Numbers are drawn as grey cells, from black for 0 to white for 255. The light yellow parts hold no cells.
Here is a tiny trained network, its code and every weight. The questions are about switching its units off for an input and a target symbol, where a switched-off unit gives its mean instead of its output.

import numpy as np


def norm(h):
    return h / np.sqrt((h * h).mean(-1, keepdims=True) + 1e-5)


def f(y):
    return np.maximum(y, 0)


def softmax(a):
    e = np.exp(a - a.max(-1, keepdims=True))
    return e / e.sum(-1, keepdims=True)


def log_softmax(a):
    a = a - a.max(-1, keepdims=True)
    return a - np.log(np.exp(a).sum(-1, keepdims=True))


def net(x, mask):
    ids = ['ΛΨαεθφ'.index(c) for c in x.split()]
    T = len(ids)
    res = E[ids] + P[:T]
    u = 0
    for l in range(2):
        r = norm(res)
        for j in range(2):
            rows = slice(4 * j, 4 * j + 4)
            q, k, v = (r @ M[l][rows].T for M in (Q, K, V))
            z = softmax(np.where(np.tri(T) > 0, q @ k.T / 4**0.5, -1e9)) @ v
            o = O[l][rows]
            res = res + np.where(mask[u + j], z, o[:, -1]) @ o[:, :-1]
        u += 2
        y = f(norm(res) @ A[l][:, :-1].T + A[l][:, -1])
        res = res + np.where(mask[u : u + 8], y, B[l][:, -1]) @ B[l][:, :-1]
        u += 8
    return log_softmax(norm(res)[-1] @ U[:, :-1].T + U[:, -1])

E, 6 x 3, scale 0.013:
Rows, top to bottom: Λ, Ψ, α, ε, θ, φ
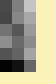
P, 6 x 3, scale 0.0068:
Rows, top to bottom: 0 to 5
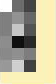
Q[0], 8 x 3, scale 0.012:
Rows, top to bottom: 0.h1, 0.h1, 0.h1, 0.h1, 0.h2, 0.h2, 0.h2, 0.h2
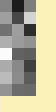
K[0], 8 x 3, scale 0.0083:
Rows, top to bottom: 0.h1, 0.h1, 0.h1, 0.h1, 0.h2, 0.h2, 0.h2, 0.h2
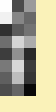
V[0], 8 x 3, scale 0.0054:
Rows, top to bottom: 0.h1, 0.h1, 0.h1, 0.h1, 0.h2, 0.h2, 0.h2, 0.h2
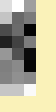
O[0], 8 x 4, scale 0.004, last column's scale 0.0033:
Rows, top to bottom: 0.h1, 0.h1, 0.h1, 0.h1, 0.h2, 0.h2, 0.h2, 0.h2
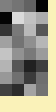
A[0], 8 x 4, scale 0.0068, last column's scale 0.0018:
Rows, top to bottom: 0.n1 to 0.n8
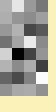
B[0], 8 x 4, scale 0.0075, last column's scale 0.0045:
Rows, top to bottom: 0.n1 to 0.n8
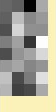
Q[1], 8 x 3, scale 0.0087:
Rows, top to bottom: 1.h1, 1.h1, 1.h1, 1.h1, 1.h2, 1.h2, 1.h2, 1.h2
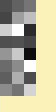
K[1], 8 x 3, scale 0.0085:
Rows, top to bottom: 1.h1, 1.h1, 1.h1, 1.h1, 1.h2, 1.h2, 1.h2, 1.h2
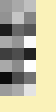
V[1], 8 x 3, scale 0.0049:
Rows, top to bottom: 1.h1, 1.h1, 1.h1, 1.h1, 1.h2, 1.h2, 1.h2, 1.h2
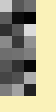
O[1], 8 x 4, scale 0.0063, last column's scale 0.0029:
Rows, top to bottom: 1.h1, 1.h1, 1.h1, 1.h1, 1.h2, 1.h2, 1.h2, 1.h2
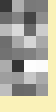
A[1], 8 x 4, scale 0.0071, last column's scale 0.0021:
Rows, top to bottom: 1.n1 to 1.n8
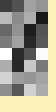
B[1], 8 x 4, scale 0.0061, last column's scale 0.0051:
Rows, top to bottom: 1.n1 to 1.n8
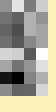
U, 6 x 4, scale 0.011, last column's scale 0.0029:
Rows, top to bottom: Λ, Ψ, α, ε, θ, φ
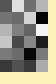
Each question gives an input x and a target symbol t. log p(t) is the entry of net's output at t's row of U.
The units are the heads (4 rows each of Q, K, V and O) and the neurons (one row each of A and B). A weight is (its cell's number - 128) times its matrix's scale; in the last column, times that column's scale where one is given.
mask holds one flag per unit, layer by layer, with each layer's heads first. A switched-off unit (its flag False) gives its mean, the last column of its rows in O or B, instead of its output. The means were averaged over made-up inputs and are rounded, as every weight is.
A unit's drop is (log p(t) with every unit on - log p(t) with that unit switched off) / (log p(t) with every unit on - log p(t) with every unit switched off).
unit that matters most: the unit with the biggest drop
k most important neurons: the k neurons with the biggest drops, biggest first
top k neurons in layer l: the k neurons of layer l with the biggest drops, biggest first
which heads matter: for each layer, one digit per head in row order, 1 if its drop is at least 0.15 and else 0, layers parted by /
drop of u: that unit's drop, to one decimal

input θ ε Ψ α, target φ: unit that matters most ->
0.h1
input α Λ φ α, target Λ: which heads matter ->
00 / 11
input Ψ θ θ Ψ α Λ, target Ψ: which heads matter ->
11 / 01
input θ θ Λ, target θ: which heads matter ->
10 / 00
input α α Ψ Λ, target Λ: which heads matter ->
00 / 11
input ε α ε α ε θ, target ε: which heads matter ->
11 / 01
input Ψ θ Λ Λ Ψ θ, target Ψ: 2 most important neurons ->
[0.n1; 0.n8]
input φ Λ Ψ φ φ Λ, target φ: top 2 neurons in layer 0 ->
[0.n7; 0.n4]
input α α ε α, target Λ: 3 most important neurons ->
[0.n5; 0.n4; 1.n1]
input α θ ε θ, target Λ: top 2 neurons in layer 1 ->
[1.n1; 1.n7]
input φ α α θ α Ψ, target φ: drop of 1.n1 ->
0.0
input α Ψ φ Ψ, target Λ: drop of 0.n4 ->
1.0
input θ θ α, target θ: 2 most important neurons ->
[0.n4; 0.n1]
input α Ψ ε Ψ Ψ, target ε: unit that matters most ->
0.n5
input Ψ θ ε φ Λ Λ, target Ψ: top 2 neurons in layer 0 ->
[0.n5; 0.n4]
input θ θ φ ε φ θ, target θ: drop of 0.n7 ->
0.1
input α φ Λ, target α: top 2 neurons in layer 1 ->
[1.n5; 1.n8]
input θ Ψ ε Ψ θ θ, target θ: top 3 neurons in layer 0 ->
[0.n4; 0.n1; 0.n7]
